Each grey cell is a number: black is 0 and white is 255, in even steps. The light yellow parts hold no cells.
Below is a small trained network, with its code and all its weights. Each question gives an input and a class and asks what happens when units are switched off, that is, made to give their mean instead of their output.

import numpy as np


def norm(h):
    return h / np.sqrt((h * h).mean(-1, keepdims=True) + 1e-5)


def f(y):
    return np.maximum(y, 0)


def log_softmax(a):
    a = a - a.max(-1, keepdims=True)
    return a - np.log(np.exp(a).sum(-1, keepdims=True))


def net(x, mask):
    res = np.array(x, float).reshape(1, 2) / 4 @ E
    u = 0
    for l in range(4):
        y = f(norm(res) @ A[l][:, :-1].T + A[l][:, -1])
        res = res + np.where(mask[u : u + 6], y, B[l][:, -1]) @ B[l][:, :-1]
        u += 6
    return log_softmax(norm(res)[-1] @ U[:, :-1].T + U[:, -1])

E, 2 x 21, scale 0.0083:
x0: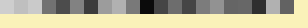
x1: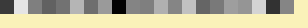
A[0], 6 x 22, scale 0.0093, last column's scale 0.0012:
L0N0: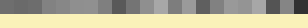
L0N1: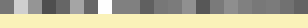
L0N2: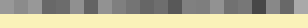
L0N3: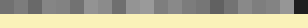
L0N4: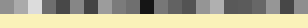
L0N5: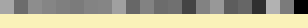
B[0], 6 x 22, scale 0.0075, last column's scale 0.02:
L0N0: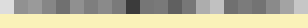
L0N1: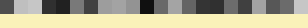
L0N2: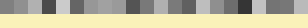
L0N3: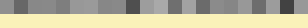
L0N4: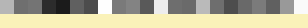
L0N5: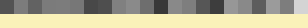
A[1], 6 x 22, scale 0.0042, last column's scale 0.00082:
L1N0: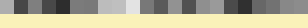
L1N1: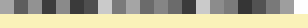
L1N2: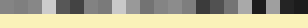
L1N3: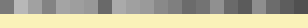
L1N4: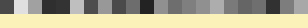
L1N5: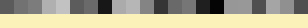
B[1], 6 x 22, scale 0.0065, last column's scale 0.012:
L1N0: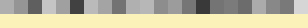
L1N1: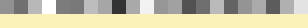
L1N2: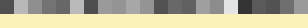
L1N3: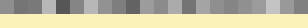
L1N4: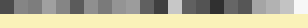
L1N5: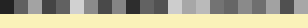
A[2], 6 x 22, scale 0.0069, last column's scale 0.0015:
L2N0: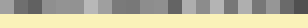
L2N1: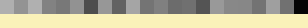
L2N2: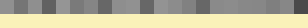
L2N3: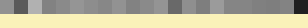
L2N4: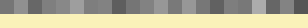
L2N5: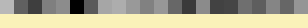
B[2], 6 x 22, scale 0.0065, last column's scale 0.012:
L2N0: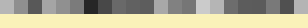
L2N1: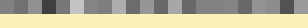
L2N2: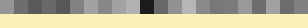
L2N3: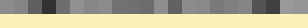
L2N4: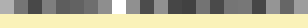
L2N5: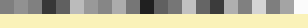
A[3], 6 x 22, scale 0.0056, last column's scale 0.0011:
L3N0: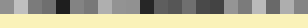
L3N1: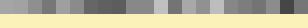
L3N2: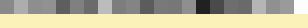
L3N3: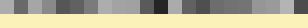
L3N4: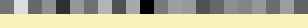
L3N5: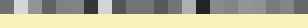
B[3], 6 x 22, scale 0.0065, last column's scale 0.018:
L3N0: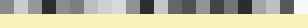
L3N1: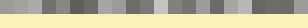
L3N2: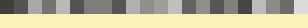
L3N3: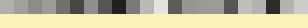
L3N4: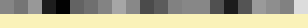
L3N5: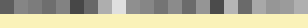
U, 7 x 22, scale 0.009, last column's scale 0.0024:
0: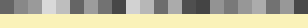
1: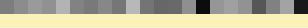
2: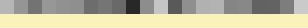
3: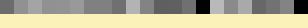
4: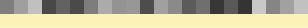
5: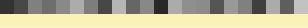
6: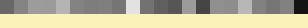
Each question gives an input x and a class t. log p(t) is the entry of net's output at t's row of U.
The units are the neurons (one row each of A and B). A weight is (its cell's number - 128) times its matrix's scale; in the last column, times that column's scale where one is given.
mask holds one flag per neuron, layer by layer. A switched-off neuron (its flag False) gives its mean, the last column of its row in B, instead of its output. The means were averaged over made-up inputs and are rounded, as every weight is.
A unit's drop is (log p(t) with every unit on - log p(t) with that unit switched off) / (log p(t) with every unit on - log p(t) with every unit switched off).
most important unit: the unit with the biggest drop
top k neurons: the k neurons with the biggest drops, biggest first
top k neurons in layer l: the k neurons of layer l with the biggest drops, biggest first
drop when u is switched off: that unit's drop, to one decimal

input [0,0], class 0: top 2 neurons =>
(L0N5 L0N1)
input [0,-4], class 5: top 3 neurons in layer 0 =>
(L0N4 L0N5 L0N1)
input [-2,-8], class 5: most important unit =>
L0N4
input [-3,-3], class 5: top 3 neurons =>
(L0N4 L0N0 L0N2)
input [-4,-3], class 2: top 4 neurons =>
(L0N1 L0N5 L0N4 L1N4)
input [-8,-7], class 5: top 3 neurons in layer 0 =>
(L0N4 L0N0 L0N2)
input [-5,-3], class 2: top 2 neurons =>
(L0N1 L0N5)
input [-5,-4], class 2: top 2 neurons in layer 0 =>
(L0N1 L0N5)
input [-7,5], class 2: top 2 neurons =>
(L0N1 L0N4)
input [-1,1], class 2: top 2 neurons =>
(L0N1 L0N4)
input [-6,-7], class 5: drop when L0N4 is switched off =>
1.0
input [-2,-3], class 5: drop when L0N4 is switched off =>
1.1
